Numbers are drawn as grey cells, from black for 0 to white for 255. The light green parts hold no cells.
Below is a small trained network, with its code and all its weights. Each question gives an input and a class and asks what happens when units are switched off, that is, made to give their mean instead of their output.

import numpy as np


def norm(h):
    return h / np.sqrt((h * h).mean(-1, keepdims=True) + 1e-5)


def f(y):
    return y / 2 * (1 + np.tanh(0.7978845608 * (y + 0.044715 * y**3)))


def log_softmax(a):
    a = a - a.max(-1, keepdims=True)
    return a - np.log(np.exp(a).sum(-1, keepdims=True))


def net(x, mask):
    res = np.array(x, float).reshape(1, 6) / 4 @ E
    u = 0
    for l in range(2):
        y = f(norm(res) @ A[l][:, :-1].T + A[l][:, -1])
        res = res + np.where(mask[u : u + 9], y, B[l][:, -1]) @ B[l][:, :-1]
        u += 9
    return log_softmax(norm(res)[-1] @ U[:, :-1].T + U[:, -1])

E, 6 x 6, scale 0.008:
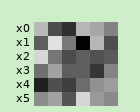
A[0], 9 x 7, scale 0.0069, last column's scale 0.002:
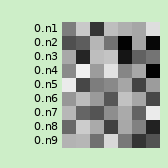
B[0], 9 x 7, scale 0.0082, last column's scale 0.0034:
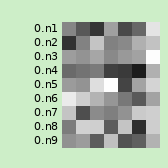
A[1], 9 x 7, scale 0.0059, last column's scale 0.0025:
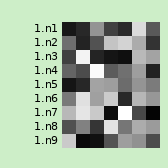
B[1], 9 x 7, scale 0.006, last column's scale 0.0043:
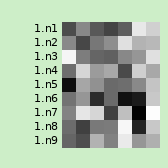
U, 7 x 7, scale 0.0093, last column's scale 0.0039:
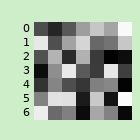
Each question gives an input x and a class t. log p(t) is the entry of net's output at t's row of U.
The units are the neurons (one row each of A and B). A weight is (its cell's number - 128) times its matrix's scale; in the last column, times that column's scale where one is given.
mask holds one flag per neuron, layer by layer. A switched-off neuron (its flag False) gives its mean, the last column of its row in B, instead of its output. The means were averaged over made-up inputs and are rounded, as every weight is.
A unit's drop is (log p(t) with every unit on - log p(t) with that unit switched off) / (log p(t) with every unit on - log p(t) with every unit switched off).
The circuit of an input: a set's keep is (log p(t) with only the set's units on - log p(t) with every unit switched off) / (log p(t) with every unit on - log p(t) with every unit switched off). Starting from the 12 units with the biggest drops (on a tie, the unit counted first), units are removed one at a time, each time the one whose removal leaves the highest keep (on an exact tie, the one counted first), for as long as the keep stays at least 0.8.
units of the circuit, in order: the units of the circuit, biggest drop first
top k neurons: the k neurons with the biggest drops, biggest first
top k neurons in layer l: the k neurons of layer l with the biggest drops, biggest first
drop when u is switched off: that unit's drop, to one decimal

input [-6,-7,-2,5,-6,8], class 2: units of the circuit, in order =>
(1.n6 0.n4)
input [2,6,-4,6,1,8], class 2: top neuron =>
(0.n1)
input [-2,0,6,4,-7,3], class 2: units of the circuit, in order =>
(1.n6 0.n9)
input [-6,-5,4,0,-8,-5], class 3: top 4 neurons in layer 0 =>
(0.n2 0.n6 0.n8 0.n1)
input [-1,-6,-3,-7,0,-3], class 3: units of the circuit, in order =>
(1.n5 1.n4)
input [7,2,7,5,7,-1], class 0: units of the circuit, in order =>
(1.n9 1.n7)
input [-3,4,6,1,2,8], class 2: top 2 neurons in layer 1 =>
(1.n7 1.n2)
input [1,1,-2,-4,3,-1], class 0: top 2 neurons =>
(0.n8 1.n7)
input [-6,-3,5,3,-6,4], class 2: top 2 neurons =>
(1.n6 0.n9)
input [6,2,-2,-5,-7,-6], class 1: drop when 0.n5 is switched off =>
0.7
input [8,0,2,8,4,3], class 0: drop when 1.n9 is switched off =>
0.2
